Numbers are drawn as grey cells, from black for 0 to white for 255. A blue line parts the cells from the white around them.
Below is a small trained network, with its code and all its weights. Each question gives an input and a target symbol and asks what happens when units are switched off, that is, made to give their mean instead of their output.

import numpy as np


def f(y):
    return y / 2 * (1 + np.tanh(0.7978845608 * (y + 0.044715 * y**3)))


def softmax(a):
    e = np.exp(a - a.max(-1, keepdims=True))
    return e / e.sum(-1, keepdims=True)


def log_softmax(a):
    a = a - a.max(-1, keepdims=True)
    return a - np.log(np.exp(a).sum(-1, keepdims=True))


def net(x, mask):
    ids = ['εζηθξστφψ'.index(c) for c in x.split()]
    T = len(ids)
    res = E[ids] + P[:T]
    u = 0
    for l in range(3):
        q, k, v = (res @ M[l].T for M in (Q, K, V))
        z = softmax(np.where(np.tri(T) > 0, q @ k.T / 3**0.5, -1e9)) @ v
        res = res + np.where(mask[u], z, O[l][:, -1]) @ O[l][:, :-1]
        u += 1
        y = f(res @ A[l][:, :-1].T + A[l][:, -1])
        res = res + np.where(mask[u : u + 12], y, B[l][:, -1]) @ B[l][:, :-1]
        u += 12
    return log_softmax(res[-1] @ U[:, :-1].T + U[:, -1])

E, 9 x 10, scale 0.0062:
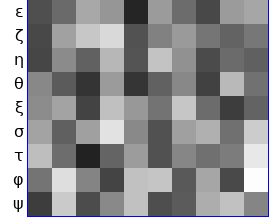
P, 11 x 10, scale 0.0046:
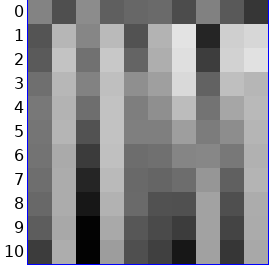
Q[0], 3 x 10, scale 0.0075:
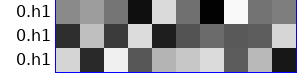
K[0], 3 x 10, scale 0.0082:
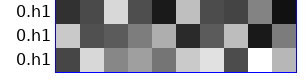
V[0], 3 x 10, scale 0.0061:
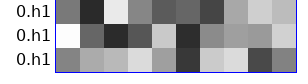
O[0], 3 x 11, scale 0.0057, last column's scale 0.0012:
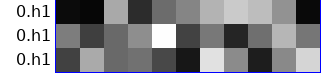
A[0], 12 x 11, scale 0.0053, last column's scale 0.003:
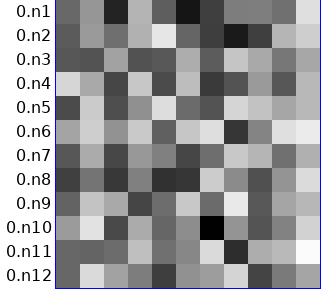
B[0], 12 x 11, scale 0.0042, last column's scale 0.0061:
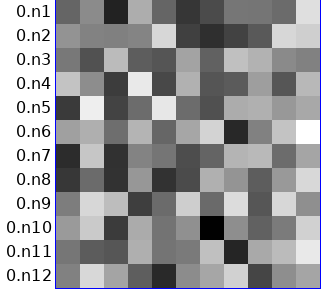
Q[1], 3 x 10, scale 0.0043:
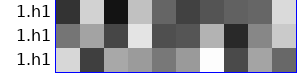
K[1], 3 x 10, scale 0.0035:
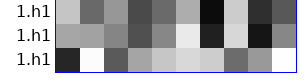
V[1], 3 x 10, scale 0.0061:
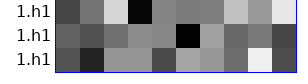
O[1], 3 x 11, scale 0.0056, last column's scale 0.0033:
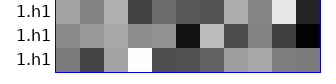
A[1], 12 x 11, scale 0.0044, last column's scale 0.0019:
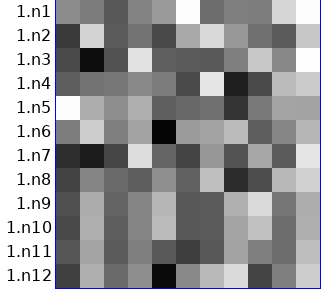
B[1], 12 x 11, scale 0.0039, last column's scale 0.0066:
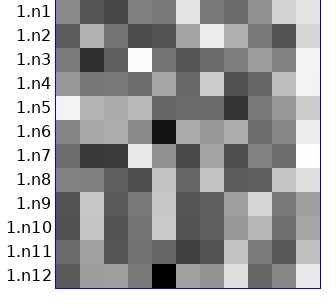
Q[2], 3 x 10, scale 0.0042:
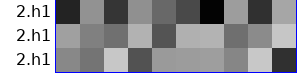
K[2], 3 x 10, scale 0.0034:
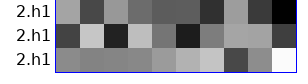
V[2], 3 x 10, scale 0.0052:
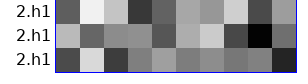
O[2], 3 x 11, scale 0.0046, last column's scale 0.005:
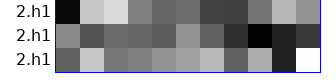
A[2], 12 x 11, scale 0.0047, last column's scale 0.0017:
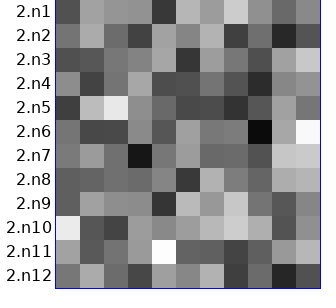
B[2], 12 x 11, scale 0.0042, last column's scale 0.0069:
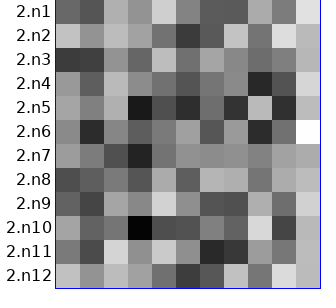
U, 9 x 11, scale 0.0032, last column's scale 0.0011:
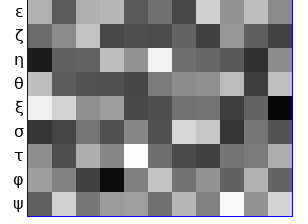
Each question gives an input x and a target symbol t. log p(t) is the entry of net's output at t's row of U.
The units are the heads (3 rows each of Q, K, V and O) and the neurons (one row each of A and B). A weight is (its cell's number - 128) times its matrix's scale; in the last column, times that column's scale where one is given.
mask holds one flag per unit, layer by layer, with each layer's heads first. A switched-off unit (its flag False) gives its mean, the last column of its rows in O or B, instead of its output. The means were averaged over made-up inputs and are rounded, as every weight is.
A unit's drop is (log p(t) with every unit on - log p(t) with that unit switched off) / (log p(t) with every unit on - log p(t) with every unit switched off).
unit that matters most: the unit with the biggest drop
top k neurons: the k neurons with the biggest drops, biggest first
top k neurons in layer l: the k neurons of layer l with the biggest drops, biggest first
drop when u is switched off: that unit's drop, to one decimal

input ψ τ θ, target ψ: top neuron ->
[0.n6]
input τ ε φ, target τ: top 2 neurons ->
[2.n11 0.n2]
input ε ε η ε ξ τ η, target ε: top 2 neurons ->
[0.n3 0.n6]
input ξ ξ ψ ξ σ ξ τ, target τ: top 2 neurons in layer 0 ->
[0.n2 0.n12]
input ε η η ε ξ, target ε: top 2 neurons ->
[0.n3 0.n6]
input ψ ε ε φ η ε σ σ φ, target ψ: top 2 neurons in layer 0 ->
[0.n5 0.n6]
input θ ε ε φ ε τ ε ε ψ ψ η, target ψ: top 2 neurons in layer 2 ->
[2.n6 2.n4]
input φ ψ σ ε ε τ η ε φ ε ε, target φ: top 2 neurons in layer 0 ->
[0.n9 0.n11]
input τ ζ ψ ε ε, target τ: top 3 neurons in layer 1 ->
[1.n12 1.n6 1.n2]
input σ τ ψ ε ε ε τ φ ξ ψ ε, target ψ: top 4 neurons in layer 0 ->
[0.n7 0.n5 0.n1 0.n6]
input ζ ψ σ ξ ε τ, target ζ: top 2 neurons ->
[2.n5 0.n12]
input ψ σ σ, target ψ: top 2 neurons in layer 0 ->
[0.n6 0.n5]
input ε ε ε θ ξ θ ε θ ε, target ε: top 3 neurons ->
[0.n3 0.n6 0.n11]
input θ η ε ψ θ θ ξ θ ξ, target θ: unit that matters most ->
2.h1
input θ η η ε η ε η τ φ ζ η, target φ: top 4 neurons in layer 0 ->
[0.n9 0.n10 0.n11 0.n8]
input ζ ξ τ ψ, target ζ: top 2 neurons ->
[2.n5 0.n12]
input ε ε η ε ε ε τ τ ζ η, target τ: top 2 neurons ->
[0.n2 2.n11]
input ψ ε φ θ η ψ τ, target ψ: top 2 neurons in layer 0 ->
[0.n5 0.n6]
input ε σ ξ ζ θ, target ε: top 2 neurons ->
[0.n3 0.n6]
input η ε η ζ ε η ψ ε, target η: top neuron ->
[0.n4]
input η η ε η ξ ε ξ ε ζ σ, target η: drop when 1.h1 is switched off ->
0.7
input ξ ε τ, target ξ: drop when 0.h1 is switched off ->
0.5
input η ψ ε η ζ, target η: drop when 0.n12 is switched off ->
0.0
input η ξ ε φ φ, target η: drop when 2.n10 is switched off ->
0.1
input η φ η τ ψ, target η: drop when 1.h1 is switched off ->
0.8
